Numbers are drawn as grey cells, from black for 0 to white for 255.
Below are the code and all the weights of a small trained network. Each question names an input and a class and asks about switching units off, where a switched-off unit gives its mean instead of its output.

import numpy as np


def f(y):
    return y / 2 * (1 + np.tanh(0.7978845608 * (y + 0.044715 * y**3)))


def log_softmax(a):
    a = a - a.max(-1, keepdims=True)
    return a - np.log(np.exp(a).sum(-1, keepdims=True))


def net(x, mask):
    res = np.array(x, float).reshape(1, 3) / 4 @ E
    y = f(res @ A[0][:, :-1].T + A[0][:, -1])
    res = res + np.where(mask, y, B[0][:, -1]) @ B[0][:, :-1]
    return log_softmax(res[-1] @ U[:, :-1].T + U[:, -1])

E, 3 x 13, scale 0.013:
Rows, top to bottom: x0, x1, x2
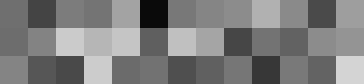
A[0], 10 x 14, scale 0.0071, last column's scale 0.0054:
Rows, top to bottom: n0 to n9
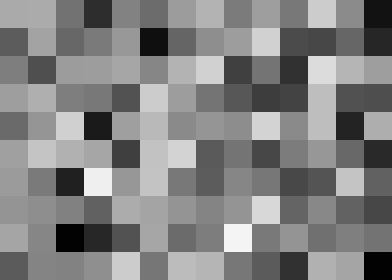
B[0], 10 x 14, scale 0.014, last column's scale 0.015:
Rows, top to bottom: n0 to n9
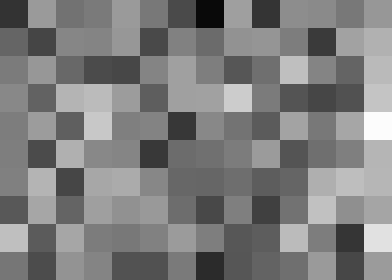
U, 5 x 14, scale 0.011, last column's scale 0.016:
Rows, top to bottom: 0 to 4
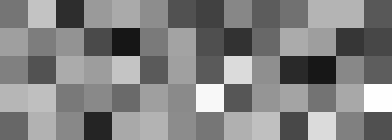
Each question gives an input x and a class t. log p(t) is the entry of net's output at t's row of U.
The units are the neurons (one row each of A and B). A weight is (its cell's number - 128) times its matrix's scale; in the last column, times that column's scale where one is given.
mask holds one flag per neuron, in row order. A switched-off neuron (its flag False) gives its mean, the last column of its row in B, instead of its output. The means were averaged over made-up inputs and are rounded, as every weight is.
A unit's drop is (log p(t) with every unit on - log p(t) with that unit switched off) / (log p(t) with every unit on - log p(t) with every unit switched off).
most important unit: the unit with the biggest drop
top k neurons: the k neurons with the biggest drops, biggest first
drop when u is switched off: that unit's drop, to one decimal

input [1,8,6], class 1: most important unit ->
n2
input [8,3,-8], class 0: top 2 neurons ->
(n4, n7)
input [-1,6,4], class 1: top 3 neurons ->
(n2, n4, n9)
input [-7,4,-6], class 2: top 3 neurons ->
(n3, n5, n6)
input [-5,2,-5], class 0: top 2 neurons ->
(n4, n7)
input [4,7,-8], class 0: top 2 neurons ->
(n4, n8)
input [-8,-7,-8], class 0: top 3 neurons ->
(n4, n7, n0)
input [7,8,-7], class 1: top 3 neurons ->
(n2, n9, n6)
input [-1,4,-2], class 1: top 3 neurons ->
(n2, n9, n6)
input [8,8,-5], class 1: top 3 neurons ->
(n2, n9, n3)
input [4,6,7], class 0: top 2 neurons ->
(n6, n8)
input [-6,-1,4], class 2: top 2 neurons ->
(n3, n4)
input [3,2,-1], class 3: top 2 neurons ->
(n3, n5)
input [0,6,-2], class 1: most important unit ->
n9
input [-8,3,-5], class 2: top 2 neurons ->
(n3, n5)
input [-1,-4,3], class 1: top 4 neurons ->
(n4, n8, n3, n7)
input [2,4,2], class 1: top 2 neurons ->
(n4, n2)
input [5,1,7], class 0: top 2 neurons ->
(n6, n3)
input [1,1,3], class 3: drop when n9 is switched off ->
0.3
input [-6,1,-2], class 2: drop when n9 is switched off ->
0.0
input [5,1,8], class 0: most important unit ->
n6
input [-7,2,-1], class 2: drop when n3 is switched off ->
0.2
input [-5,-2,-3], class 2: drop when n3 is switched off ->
0.5
